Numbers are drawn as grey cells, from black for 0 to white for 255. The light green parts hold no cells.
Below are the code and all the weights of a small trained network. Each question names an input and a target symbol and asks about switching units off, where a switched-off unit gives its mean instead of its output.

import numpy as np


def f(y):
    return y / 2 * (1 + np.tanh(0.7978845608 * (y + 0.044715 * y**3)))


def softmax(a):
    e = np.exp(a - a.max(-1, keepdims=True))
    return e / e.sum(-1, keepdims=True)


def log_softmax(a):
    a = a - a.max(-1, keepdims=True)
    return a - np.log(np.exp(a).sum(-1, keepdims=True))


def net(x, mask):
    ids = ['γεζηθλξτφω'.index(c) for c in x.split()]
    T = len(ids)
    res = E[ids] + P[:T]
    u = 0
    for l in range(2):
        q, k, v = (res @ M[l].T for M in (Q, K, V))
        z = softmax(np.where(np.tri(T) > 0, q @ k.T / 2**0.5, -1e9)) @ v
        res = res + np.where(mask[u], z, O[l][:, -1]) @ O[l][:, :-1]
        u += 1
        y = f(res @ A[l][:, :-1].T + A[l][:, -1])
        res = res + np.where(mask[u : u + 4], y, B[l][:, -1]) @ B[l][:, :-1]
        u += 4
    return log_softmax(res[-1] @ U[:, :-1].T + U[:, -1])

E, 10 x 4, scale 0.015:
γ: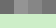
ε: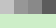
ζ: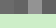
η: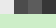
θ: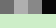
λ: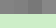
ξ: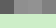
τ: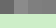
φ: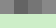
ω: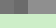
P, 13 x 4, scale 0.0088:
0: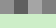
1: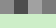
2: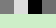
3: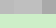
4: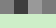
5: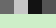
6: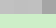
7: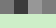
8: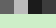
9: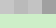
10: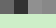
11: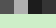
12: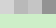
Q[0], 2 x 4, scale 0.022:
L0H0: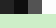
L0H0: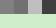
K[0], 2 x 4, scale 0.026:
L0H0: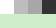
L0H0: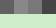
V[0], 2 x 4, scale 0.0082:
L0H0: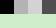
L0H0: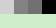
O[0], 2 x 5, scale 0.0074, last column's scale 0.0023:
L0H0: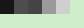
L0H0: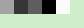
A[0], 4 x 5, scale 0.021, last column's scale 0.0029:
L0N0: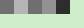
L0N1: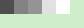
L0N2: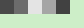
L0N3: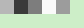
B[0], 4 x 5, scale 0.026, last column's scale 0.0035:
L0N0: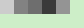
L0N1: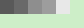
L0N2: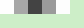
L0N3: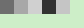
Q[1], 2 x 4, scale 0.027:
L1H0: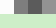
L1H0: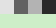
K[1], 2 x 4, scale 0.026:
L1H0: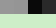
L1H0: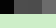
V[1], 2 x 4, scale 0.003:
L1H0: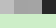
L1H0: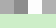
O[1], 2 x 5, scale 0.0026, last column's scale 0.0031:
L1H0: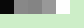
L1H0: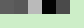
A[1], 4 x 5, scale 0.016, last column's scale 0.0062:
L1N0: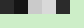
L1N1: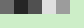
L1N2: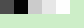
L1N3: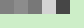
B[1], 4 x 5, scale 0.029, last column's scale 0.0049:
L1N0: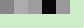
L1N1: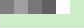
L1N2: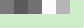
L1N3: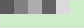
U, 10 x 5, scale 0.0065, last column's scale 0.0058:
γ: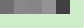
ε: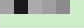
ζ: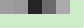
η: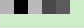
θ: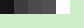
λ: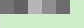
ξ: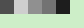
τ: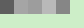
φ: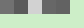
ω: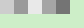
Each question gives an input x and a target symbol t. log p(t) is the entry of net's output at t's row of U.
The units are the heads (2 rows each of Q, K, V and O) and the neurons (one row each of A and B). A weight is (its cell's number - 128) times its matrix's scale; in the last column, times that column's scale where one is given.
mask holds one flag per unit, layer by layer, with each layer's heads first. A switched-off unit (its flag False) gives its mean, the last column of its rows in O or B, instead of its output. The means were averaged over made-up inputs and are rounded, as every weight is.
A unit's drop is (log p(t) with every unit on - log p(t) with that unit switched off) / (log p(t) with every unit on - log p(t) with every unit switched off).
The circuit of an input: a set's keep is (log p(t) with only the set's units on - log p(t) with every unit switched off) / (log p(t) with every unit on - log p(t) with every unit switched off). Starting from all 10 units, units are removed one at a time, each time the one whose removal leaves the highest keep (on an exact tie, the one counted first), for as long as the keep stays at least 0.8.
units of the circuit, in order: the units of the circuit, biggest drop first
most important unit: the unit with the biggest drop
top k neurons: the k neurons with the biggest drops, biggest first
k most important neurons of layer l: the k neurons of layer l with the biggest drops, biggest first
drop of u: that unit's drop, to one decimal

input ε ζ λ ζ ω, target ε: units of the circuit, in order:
[L1N2, L0H0, L0N2]
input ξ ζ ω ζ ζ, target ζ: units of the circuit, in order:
[L0N2, L0N3, L1N1]
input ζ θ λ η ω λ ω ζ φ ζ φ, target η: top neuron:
[L0N1]
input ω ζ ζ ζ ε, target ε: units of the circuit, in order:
[L0N2, L1N2, L0N3]
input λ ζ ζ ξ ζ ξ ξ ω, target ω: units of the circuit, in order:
[L0N3, L0N2, L0H0]
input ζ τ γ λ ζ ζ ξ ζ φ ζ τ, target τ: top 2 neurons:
[L1N2, L0N1]
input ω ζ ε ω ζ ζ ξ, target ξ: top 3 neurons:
[L0N2, L0N3, L0N1]
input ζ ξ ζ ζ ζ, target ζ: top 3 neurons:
[L0N3, L0N2, L1N1]
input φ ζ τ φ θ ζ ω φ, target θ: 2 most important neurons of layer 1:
[L1N0, L1N1]
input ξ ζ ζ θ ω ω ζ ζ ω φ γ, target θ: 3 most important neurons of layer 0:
[L0N2, L0N3, L0N1]
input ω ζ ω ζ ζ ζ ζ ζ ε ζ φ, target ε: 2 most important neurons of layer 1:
[L1N2, L1N0]
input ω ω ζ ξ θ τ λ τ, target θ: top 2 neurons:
[L1N0, L0N2]
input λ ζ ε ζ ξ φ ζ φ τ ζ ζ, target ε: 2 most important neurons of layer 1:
[L1N2, L1N1]
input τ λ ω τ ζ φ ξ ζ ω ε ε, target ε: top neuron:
[L0N2]
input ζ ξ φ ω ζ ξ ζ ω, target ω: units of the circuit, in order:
[L0N3, L0N2]
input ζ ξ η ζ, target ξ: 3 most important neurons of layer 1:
[L1N3, L1N1, L1N2]
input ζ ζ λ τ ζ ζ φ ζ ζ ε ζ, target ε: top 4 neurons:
[L1N2, L0N2, L0N3, L0N1]
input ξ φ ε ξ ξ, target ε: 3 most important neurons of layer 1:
[L1N2, L1N1, L1N3]
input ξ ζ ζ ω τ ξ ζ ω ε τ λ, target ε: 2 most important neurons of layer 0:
[L0N2, L0N3]
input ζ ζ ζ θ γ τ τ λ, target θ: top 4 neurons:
[L0N2, L1N0, L1N1, L0N3]
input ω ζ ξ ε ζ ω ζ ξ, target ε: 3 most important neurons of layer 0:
[L0N2, L0N3, L0N0]
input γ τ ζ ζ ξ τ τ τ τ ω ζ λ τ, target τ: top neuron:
[L0N1]
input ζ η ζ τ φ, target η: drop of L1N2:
0.1
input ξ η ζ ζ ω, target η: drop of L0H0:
1.0
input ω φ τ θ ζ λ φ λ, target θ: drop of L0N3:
0.2
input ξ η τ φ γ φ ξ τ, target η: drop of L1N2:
0.1
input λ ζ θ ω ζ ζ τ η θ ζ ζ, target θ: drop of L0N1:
0.0
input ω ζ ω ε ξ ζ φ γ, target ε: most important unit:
L1N2
